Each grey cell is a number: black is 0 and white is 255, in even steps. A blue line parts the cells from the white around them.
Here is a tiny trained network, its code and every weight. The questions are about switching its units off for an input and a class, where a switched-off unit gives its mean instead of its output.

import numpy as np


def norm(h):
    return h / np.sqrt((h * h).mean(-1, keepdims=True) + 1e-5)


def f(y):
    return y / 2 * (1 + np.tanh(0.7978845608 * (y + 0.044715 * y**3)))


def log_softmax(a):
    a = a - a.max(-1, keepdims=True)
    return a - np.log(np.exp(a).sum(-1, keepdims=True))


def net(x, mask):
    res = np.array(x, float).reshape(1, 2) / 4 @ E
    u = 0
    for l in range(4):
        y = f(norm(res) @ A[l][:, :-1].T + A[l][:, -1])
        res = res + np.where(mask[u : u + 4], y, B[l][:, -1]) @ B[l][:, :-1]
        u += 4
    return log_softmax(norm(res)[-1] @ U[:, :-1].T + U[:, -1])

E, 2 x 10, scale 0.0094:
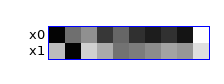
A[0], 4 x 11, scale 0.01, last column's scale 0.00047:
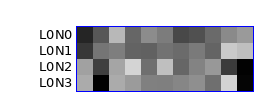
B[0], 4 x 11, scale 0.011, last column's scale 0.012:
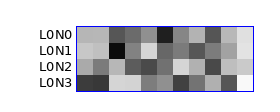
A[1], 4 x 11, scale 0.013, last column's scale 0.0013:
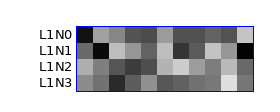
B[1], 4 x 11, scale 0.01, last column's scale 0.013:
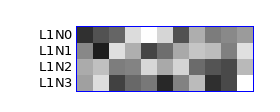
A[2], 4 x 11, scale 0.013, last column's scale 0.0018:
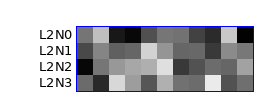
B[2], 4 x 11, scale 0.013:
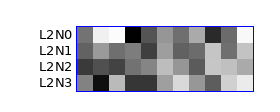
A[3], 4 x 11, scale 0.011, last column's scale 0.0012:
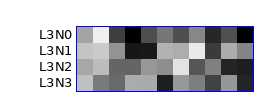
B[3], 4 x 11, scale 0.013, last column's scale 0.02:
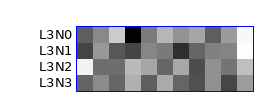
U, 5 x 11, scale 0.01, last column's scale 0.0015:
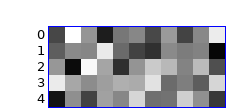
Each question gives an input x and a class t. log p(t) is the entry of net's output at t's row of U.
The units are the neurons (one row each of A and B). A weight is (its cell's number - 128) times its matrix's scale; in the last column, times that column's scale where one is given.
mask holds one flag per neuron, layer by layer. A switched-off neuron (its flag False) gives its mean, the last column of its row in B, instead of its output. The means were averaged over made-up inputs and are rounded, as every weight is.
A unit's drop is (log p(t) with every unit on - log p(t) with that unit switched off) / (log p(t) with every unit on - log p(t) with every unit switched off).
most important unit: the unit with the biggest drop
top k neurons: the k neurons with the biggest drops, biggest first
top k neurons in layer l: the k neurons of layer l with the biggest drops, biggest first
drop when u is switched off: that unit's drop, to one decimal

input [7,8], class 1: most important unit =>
L0N3
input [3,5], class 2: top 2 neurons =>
(L0N3 L1N1)
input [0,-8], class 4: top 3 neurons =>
(L0N1 L1N0 L0N0)
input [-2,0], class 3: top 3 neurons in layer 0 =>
(L0N3 L0N0 L0N1)
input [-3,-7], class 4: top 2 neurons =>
(L0N0 L0N1)
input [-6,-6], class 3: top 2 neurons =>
(L0N3 L2N0)
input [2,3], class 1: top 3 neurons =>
(L0N3 L0N0 L0N1)
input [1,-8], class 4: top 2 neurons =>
(L1N0 L0N1)
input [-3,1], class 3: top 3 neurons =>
(L0N3 L1N2 L2N0)
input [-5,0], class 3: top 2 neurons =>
(L0N3 L2N0)
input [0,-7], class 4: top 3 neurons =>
(L0N1 L0N0 L1N0)
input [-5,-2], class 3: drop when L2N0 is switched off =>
0.2
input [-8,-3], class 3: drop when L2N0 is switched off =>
0.1
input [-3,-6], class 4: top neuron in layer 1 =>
(L1N1)
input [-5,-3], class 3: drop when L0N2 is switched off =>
0.0
